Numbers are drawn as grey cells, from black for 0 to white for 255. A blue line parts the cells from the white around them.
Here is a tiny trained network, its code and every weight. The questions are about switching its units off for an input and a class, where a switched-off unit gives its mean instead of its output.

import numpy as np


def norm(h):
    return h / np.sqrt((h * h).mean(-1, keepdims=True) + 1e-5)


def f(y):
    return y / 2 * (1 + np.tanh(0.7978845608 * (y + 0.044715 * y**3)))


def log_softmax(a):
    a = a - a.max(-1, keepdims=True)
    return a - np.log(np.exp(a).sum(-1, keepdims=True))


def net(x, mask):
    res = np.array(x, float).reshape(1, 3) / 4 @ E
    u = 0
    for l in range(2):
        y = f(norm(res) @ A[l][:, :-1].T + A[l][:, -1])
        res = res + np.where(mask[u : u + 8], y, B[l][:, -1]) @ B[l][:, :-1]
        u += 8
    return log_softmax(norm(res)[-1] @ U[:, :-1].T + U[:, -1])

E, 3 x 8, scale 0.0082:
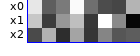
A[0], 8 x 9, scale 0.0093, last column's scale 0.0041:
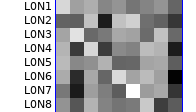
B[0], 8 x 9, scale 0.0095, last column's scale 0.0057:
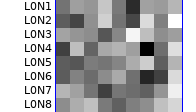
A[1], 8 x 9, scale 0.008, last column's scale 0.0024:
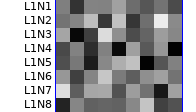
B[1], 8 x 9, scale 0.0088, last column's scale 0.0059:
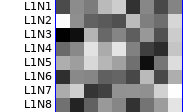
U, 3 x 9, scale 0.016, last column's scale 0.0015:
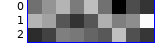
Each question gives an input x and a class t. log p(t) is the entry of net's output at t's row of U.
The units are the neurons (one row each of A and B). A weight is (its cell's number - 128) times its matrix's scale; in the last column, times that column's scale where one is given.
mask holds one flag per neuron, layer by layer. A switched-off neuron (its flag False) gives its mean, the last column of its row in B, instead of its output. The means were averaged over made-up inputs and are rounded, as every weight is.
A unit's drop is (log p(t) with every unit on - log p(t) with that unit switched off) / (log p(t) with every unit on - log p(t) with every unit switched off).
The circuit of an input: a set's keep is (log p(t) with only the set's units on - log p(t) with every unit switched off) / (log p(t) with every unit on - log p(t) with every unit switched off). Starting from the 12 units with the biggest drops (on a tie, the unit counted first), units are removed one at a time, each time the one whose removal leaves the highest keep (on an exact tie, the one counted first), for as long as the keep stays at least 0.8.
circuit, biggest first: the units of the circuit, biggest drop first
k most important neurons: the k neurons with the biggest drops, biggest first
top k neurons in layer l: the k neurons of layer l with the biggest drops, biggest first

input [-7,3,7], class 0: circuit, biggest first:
[L1N5]
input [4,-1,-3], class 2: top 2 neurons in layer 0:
[L0N1; L0N5]
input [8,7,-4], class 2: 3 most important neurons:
[L1N3; L0N1; L1N6]
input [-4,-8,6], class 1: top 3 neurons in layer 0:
[L0N4; L0N6; L0N3]
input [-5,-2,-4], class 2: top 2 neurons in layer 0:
[L0N2; L0N7]
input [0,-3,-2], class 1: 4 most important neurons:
[L1N2; L0N3; L1N4; L1N3]
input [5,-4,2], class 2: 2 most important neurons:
[L0N7; L0N8]
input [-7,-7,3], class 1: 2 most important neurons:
[L1N2; L1N3]
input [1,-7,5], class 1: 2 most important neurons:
[L0N4; L0N6]
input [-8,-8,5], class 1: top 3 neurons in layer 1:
[L1N2; L1N3; L1N6]
